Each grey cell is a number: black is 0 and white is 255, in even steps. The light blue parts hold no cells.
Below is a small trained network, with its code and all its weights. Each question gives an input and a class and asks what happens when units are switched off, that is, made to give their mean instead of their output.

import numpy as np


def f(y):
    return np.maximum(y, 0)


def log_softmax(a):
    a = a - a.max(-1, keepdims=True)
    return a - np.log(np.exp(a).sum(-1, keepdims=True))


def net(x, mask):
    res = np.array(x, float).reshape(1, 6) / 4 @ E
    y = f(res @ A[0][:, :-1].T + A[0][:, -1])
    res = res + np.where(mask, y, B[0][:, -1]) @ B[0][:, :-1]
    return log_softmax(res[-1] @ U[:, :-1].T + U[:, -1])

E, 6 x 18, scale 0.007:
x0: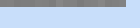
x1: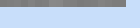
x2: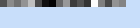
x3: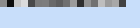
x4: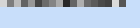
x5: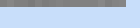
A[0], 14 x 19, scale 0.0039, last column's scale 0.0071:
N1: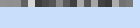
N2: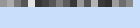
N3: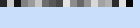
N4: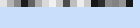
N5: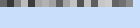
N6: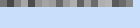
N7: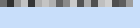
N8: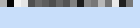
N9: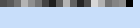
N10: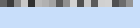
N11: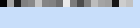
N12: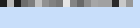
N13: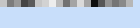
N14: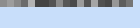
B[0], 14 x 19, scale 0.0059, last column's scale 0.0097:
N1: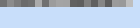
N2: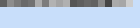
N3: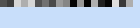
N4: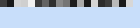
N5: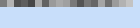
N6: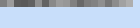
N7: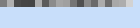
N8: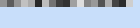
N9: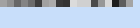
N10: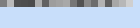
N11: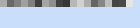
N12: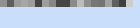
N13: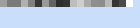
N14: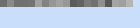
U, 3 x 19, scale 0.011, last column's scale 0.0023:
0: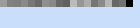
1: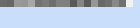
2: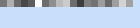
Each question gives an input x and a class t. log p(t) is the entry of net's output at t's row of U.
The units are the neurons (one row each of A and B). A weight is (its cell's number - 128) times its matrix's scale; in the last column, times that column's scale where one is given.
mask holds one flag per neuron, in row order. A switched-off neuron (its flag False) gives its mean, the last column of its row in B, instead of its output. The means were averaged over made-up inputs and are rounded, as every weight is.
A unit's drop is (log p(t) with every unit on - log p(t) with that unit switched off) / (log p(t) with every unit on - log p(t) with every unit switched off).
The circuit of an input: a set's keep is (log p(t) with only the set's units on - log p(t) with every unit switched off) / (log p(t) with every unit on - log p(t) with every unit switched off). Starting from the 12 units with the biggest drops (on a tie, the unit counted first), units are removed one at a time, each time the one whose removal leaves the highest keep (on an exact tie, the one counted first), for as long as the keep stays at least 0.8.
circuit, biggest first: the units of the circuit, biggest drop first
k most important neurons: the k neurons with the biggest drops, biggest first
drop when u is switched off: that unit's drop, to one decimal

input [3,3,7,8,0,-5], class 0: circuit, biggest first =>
N9
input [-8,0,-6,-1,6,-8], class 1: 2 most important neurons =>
N4, N11
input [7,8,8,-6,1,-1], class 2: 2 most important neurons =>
N2, N4
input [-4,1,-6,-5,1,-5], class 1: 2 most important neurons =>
N4, N11
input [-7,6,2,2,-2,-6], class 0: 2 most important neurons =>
N4, N3
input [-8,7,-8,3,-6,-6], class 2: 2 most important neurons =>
N10, N7
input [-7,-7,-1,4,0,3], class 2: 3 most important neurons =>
N11, N13, N12
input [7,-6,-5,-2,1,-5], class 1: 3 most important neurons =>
N4, N11, N9
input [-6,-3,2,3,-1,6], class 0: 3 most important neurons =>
N4, N3, N2
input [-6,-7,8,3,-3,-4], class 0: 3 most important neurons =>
N9, N4, N11
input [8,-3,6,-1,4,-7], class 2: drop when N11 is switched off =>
0.0
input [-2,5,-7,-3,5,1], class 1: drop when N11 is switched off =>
0.1
